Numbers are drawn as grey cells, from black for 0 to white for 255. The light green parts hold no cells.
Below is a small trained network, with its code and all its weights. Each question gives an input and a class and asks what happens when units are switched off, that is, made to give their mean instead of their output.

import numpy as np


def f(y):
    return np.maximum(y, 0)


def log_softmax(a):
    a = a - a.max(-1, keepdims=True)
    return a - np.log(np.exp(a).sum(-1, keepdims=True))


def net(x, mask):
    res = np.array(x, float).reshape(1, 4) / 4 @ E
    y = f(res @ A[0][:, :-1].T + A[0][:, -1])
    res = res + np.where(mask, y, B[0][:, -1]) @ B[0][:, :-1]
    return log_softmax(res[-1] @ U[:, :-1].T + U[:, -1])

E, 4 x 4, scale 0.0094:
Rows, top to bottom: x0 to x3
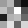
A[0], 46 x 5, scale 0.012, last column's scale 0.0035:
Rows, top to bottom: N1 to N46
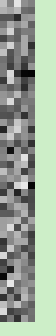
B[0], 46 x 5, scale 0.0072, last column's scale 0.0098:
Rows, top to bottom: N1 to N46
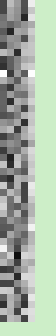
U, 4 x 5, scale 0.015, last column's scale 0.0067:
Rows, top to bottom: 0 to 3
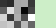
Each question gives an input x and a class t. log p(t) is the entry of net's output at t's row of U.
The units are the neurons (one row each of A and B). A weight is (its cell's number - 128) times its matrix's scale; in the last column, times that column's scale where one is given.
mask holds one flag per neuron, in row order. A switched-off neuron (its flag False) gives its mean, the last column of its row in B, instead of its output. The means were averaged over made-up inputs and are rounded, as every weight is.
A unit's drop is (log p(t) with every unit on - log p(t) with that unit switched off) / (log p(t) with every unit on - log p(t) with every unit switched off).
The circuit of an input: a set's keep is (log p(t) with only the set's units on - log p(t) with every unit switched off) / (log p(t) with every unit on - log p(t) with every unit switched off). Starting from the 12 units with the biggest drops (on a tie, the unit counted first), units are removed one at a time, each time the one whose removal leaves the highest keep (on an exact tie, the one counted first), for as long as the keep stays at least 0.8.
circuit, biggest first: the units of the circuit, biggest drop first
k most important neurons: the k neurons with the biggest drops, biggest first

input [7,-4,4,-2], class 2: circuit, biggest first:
[N11]
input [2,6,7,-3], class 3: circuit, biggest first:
[N40, N19]
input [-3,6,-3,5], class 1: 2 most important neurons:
[N1, N44]
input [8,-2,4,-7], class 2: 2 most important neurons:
[N11, N36]
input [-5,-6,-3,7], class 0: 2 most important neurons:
[N23, N26]
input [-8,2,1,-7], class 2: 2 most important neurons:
[N27, N24]
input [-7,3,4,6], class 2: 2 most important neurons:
[N27, N30]
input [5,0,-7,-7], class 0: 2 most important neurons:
[N10, N13]
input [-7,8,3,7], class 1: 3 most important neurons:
[N1, N44, N18]
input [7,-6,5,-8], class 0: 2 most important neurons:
[N10, N17]
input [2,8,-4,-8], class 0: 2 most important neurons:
[N10, N13]
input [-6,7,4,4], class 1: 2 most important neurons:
[N1, N44]
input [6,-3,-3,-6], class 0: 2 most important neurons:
[N10, N17]
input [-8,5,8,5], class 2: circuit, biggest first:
[N27]
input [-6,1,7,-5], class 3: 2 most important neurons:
[N40, N19]
